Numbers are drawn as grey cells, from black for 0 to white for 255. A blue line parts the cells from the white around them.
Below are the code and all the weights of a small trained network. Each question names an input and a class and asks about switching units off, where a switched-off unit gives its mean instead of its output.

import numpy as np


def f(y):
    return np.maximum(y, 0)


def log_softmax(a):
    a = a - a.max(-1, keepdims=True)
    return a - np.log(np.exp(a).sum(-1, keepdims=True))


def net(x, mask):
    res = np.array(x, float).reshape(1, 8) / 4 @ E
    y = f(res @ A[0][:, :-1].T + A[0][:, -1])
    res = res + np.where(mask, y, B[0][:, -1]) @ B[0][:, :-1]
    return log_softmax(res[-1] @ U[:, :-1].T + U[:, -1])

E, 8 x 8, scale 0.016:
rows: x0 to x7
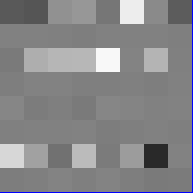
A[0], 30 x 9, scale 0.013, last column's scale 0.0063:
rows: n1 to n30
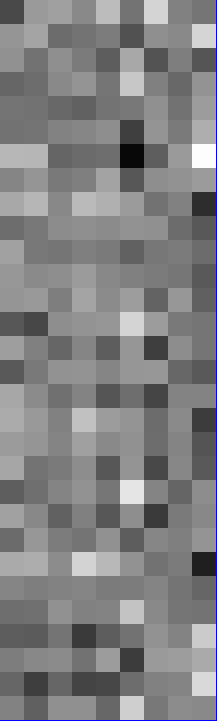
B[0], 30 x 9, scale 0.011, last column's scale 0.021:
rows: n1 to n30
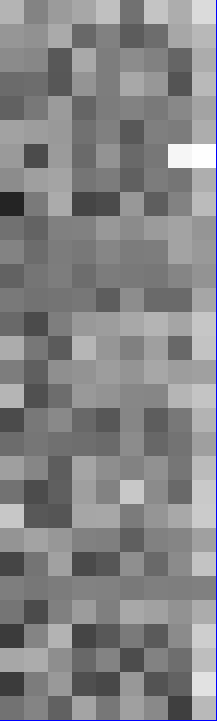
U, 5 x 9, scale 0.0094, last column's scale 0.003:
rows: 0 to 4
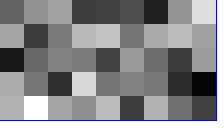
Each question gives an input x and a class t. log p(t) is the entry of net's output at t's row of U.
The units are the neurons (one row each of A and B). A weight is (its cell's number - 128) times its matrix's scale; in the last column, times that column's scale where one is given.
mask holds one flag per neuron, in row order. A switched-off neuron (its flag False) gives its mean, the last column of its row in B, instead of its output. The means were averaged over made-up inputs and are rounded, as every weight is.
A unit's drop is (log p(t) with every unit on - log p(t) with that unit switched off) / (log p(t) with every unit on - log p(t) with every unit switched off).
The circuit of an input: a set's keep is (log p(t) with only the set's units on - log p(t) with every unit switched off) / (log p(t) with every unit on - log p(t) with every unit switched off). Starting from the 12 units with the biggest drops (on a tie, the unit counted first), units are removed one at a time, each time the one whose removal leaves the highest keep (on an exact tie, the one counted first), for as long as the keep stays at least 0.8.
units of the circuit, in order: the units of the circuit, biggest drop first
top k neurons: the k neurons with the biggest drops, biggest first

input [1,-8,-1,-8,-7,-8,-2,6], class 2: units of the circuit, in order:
n7
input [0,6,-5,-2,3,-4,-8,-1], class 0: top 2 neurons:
n27, n21
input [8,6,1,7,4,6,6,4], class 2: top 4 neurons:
n9, n24, n18, n1
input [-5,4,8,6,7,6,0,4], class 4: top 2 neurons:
n1, n29
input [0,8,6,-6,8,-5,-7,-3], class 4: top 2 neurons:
n7, n28
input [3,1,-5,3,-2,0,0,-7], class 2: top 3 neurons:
n29, n27, n1
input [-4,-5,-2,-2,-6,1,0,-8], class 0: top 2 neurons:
n1, n14
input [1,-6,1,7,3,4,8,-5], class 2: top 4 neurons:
n9, n24, n18, n1
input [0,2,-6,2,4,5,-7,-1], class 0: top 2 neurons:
n27, n21
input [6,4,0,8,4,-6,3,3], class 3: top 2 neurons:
n29, n27
